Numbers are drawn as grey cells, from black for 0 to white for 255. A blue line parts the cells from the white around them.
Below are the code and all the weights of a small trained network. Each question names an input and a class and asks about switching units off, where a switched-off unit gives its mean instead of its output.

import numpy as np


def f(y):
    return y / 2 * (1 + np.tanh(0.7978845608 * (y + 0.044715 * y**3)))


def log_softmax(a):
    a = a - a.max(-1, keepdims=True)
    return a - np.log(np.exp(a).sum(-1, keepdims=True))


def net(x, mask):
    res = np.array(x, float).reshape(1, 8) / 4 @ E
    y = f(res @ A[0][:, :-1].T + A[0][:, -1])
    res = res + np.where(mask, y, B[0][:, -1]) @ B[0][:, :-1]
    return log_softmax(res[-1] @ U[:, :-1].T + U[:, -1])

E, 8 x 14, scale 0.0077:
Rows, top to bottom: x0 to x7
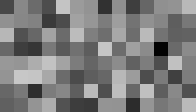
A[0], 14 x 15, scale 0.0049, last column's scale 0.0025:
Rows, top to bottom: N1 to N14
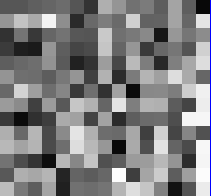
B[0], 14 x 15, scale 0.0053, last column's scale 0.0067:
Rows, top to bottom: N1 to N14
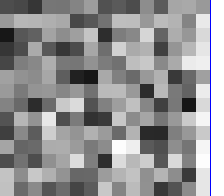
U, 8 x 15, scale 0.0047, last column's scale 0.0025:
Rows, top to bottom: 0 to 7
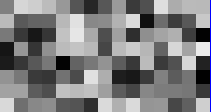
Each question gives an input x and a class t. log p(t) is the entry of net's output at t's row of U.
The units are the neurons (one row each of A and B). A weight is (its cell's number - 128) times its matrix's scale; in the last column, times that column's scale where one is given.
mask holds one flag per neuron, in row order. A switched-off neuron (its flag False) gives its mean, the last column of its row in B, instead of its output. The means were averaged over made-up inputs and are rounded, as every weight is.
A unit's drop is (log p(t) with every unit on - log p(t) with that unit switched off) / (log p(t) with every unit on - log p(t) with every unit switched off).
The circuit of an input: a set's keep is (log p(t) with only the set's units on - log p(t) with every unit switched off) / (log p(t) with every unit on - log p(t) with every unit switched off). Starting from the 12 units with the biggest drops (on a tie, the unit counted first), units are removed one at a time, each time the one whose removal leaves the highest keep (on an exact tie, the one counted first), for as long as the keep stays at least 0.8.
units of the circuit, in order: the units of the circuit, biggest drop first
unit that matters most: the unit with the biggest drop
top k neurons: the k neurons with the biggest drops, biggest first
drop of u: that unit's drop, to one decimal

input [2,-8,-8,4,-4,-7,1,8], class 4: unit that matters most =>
N6
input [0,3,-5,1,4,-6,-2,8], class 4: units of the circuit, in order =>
N2, N11, N12
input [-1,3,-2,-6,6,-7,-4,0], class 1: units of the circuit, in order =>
N11, N9, N5
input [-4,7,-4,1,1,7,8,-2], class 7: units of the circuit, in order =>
N14, N12
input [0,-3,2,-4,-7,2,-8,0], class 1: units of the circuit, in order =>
N11, N10, N5
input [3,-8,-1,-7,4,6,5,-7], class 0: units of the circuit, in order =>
N2, N3, N4
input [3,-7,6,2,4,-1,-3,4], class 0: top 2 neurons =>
N12, N8
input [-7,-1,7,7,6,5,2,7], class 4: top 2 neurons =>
N3, N1
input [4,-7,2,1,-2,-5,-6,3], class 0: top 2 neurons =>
N9, N6
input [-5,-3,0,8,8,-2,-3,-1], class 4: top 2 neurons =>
N12, N11
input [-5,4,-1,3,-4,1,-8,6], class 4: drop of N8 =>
0.2
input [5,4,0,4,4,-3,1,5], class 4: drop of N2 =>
0.2
